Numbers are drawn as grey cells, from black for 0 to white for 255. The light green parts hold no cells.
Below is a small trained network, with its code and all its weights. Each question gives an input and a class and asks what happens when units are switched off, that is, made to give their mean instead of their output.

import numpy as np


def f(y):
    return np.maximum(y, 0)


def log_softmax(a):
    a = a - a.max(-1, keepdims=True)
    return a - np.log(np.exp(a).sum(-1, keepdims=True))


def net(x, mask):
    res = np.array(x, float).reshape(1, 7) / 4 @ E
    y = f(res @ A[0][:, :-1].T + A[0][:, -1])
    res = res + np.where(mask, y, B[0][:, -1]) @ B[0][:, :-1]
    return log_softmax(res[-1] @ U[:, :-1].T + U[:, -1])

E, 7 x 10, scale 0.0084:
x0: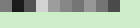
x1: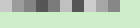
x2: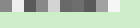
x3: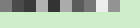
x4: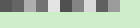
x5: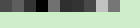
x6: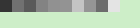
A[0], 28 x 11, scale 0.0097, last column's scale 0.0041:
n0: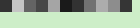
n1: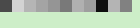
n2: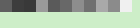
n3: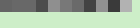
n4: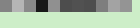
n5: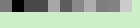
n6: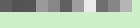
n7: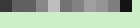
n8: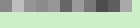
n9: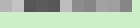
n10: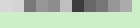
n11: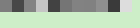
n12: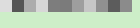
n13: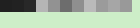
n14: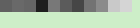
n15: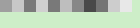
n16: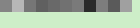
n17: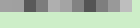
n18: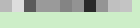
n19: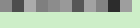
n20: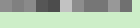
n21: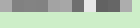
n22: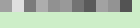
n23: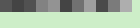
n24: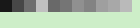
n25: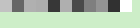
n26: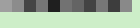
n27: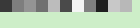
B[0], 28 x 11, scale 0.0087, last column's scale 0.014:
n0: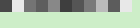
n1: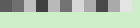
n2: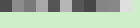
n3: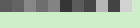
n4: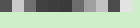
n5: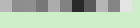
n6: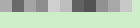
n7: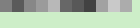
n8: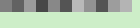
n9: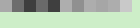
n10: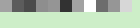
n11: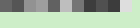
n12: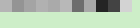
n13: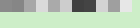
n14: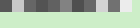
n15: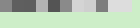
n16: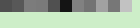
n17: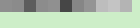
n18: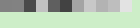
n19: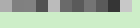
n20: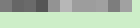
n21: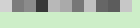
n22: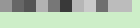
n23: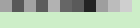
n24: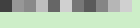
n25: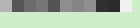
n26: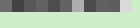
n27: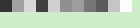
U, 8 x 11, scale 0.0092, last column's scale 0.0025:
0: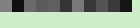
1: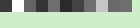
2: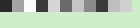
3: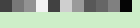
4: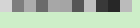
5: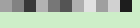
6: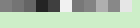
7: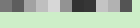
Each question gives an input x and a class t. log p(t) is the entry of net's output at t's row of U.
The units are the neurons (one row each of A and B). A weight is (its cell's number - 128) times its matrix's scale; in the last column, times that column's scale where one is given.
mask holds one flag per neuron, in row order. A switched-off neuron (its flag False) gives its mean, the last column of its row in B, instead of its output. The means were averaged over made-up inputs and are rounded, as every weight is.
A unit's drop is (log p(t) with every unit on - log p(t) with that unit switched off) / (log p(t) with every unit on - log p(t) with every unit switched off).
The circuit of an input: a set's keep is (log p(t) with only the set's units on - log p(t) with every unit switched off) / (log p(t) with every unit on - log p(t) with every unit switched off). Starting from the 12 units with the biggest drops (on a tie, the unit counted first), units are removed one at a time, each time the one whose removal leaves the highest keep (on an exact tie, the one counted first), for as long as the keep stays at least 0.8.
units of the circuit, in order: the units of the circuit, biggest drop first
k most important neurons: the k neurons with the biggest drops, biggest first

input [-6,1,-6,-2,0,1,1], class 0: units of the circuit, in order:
[n0, n27]
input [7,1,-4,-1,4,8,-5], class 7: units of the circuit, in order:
[n5]
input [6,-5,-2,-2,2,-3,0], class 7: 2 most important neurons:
[n13, n6]
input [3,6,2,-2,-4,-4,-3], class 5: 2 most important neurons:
[n10, n15]
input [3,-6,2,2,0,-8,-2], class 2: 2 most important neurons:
[n1, n2]
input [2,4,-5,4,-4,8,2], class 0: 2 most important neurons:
[n26, n3]
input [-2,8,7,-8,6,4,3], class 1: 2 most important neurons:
[n4, n0]
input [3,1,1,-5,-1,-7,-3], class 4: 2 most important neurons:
[n12, n21]
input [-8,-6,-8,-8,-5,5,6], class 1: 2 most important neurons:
[n4, n14]
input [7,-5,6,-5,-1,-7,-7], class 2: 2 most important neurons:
[n1, n8]
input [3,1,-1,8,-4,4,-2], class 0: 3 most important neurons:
[n26, n25, n3]
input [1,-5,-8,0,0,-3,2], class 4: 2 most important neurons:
[n19, n12]
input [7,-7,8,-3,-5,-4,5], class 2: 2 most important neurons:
[n27, n1]
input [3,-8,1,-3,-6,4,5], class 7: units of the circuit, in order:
[n13]
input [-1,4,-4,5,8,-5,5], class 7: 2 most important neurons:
[n13, n6]
